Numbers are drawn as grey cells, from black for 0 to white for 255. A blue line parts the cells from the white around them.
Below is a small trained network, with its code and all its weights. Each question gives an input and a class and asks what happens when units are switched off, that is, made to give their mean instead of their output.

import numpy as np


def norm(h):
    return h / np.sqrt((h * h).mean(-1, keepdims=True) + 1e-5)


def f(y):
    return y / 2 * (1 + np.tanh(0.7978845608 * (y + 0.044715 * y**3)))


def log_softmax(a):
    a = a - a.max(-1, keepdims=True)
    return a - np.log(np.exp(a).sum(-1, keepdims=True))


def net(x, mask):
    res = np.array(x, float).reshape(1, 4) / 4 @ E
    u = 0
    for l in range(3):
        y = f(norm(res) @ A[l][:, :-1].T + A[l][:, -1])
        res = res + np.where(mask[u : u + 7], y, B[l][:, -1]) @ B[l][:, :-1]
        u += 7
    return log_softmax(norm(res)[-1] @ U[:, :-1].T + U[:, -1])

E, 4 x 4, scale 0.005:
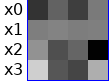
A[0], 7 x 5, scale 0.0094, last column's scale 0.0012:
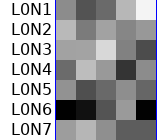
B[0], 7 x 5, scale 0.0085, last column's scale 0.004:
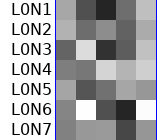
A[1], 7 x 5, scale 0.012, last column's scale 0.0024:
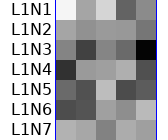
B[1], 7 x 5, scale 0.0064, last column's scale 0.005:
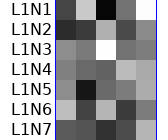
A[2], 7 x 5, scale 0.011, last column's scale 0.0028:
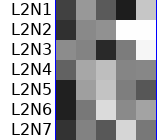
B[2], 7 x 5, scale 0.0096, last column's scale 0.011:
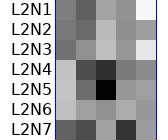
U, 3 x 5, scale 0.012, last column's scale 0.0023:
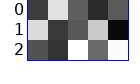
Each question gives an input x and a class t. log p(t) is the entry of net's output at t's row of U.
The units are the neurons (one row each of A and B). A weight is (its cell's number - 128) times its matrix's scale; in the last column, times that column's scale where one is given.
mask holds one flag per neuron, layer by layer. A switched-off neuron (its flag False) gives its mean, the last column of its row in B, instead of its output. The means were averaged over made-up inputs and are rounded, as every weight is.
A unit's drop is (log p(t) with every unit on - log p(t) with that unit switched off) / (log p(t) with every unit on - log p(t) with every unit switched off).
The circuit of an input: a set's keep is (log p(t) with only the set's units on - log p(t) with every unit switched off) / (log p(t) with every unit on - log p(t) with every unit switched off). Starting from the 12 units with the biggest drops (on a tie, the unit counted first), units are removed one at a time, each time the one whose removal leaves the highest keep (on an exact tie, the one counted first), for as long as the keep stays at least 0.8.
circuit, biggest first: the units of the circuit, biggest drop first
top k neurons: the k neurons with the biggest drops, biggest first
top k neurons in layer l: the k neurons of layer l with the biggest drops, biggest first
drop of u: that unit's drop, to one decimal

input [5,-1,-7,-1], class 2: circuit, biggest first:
L2N7
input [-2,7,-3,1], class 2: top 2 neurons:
L0N6; L1N1
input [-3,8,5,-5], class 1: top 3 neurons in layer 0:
L0N4; L0N1; L0N6
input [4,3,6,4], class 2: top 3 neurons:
L1N1; L2N5; L0N3
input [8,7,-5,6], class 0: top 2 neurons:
L0N6; L2N5
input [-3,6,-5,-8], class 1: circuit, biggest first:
L2N5; L0N6
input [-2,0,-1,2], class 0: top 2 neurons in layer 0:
L0N2; L0N3
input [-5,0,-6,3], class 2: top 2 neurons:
L0N6; L1N2
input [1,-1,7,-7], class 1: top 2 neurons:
L0N4; L0N1
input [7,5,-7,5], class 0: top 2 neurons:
L0N6; L0N1
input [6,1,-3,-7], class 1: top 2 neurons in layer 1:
L1N1; L1N7
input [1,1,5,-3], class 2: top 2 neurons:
L1N5; L0N3
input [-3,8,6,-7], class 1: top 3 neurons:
L0N4; L0N1; L2N5
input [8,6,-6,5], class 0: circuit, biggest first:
L0N6
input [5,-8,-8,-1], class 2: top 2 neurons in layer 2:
L2N2; L2N7
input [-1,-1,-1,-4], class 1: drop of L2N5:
0.3
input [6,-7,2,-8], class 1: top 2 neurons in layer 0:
L0N4; L0N3
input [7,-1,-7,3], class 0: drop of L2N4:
-0.1
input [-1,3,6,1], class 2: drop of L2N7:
0.0
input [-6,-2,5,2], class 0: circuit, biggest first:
L1N1
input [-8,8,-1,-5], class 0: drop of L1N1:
0.1
